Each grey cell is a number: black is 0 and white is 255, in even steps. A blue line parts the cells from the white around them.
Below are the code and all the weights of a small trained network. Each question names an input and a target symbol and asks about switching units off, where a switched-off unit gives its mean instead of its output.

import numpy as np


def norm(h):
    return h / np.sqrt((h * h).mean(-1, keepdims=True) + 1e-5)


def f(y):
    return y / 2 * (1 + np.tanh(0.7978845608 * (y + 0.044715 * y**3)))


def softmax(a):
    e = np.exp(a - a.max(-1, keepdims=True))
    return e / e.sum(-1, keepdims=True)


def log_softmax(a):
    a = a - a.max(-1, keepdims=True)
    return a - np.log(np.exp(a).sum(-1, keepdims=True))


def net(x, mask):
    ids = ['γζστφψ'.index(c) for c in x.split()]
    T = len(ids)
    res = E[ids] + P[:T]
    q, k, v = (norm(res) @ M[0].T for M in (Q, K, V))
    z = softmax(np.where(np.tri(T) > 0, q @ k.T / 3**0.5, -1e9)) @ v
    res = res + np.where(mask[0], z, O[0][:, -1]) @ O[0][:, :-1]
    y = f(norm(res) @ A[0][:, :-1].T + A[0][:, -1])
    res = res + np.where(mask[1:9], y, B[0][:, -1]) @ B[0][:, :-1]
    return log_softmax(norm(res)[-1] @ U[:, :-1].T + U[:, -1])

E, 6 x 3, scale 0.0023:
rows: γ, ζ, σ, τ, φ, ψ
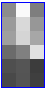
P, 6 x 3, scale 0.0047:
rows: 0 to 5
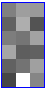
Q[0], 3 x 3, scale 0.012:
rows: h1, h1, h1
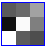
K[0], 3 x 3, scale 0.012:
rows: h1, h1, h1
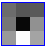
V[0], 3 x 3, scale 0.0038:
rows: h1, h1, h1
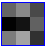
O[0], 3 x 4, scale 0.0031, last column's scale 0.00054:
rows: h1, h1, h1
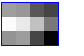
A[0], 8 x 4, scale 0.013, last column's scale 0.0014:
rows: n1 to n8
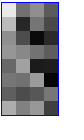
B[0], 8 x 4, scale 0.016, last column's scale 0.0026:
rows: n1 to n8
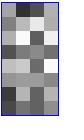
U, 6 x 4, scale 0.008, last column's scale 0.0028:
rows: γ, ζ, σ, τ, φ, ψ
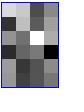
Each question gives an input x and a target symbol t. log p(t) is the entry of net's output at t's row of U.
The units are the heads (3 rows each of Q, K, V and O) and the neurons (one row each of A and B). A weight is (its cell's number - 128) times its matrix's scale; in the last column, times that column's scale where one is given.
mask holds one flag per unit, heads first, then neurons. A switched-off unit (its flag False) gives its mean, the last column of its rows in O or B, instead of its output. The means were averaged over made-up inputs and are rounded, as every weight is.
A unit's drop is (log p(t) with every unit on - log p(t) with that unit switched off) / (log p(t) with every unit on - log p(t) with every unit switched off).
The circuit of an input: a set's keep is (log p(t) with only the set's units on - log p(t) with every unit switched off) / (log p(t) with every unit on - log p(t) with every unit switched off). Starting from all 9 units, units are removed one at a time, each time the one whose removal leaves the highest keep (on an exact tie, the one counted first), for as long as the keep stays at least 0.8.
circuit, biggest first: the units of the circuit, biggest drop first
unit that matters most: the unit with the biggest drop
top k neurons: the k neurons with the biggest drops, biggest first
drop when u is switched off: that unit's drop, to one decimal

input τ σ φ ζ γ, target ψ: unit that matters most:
h1
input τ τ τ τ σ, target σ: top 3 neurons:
(n3, n5, n7)
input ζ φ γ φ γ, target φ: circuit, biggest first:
(n3, n2, n5, n7)
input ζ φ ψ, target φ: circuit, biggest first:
(h1, n1)
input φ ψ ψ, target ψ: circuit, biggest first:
(h1, n1)
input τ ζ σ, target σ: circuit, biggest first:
(n3, n5)
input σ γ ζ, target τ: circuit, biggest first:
(n5, n3, h1)
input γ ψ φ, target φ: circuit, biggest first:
(h1, n1)
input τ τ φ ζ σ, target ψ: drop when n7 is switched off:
0.0
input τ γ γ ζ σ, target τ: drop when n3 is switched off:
0.5
